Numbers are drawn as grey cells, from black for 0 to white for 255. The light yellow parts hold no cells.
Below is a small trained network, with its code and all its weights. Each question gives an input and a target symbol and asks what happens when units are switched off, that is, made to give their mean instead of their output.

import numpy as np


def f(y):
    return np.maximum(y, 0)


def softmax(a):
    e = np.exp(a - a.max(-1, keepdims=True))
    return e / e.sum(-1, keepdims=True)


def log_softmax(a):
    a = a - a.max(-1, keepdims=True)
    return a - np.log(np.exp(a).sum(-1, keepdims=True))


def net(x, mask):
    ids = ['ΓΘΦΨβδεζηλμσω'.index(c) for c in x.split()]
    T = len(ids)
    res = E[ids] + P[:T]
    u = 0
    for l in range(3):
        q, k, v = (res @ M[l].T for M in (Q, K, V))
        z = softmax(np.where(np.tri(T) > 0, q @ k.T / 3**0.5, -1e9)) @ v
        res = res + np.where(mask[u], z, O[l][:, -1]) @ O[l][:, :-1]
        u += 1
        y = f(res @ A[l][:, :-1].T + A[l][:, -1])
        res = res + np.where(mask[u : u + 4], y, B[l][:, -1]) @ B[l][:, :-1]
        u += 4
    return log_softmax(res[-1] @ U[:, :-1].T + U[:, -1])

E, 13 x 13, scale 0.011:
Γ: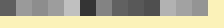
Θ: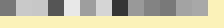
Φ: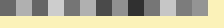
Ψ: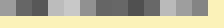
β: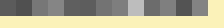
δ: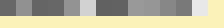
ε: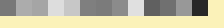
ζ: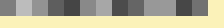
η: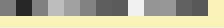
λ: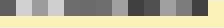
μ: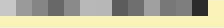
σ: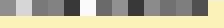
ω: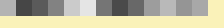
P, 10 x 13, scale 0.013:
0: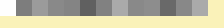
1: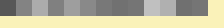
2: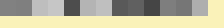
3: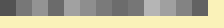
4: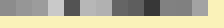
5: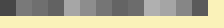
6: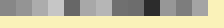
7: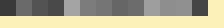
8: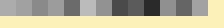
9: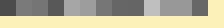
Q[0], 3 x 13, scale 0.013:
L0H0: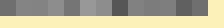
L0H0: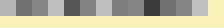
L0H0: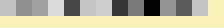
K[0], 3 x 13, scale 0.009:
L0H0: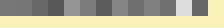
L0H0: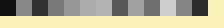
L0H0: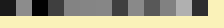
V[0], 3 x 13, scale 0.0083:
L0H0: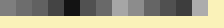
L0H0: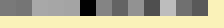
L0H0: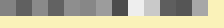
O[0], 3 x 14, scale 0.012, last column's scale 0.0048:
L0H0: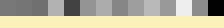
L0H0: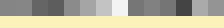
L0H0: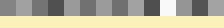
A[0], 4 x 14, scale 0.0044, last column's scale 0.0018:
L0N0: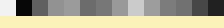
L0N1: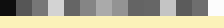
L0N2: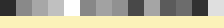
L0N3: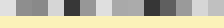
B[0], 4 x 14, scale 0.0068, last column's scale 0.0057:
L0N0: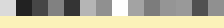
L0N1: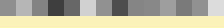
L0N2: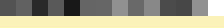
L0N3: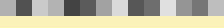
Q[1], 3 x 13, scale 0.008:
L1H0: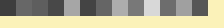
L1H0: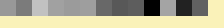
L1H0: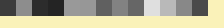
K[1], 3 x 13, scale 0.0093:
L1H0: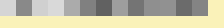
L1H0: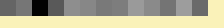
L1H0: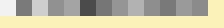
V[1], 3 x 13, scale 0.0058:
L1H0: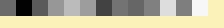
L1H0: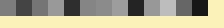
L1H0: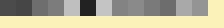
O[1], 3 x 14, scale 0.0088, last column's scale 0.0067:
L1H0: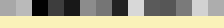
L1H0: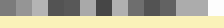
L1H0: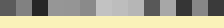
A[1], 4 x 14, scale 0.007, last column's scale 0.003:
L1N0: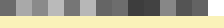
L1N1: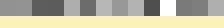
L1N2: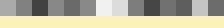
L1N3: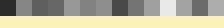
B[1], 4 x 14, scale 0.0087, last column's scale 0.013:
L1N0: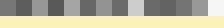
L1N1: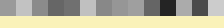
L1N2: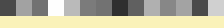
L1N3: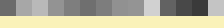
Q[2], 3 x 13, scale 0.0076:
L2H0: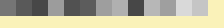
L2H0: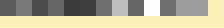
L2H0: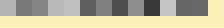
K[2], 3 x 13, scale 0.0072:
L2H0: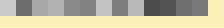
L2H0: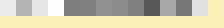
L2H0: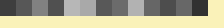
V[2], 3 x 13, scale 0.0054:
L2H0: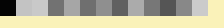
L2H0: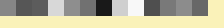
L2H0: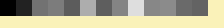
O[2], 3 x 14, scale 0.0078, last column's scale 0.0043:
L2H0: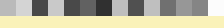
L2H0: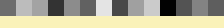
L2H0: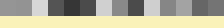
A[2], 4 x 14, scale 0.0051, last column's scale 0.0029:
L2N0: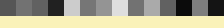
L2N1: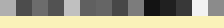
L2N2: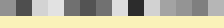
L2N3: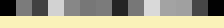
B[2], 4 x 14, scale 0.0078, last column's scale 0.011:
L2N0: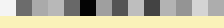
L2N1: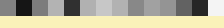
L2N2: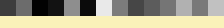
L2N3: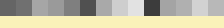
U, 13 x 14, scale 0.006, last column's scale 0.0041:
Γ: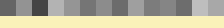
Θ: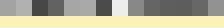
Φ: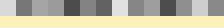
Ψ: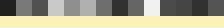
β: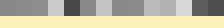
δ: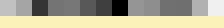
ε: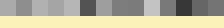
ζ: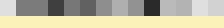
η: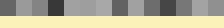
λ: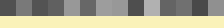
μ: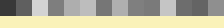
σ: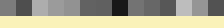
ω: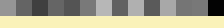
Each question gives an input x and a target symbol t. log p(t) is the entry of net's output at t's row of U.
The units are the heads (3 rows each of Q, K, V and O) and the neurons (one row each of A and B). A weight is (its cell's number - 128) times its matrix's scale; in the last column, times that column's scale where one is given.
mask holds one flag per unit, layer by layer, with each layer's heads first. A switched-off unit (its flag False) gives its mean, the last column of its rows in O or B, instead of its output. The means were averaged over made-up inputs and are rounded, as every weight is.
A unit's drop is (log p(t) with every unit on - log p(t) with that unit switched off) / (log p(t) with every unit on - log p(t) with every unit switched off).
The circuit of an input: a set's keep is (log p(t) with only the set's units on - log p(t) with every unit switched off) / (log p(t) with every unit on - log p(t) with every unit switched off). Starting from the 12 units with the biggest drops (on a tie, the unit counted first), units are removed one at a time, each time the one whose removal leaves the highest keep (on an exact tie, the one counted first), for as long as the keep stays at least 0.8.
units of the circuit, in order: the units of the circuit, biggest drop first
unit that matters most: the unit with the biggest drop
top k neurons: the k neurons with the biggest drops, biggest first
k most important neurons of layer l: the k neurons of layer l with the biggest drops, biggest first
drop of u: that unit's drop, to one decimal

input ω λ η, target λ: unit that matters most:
L2N2
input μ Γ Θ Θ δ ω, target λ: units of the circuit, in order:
L2N2, L1H0, L2H0
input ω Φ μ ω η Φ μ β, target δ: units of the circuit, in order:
L0H0, L1H0
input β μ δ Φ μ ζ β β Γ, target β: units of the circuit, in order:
L0H0, L2H0
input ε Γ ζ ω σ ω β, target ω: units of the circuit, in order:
L0H0, L2N1, L1H0
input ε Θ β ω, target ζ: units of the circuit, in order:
L0H0, L2N0, L1N2
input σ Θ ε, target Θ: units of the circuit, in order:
L2H0, L0H0
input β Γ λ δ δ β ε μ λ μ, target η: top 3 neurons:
L0N3, L0N0, L2N1
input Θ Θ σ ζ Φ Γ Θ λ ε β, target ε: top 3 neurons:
L1N3, L2N0, L1N1
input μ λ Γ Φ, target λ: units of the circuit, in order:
L2N2, L1H0
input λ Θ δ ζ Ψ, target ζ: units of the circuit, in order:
L2H0, L1N2, L2N2, L1H0
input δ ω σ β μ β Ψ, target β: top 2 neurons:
L1N2, L0N3
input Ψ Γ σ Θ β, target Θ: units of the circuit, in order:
L0H0, L2H0
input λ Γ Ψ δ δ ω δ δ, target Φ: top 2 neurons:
L2N0, L1N2
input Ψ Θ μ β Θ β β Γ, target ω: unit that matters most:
L2N1
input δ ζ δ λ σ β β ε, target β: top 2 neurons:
L2N3, L1N3
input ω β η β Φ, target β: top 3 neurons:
L1N2, L0N3, L1N1
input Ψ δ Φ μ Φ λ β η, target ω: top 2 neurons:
L2N1, L2N0
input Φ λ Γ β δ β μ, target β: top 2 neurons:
L1N2, L0N3
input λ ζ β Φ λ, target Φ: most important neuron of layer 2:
L2N1
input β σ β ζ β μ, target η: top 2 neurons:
L0N3, L0N0
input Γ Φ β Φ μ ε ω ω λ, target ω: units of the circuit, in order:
L2N1, L0H0, L1H0, L1N0
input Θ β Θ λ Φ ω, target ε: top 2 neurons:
L1N3, L2N0
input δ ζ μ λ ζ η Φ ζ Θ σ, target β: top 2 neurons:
L2N3, L1N3
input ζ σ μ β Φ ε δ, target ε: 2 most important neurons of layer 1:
L1N2, L1N0
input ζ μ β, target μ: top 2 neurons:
L1N0, L2N1
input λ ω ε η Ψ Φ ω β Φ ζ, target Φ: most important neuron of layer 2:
L2N0
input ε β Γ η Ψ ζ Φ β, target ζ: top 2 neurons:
L2N0, L1N2
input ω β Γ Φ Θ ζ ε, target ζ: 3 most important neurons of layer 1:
L1N2, L1N3, L1N1
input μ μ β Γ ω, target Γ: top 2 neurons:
L1N2, L2N3
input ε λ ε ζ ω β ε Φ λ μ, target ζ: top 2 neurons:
L2N0, L1N2
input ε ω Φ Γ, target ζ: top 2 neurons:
L2N0, L1N2
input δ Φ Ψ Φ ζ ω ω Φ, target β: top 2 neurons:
L2N3, L1N3
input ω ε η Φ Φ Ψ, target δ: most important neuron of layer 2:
L2N1
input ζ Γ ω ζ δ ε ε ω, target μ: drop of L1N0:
0.1
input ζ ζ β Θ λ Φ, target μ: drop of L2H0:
0.7
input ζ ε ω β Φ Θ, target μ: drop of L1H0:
0.3
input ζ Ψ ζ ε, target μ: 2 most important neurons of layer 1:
L1N0, L1N2
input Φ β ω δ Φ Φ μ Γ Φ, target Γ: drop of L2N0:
0.0
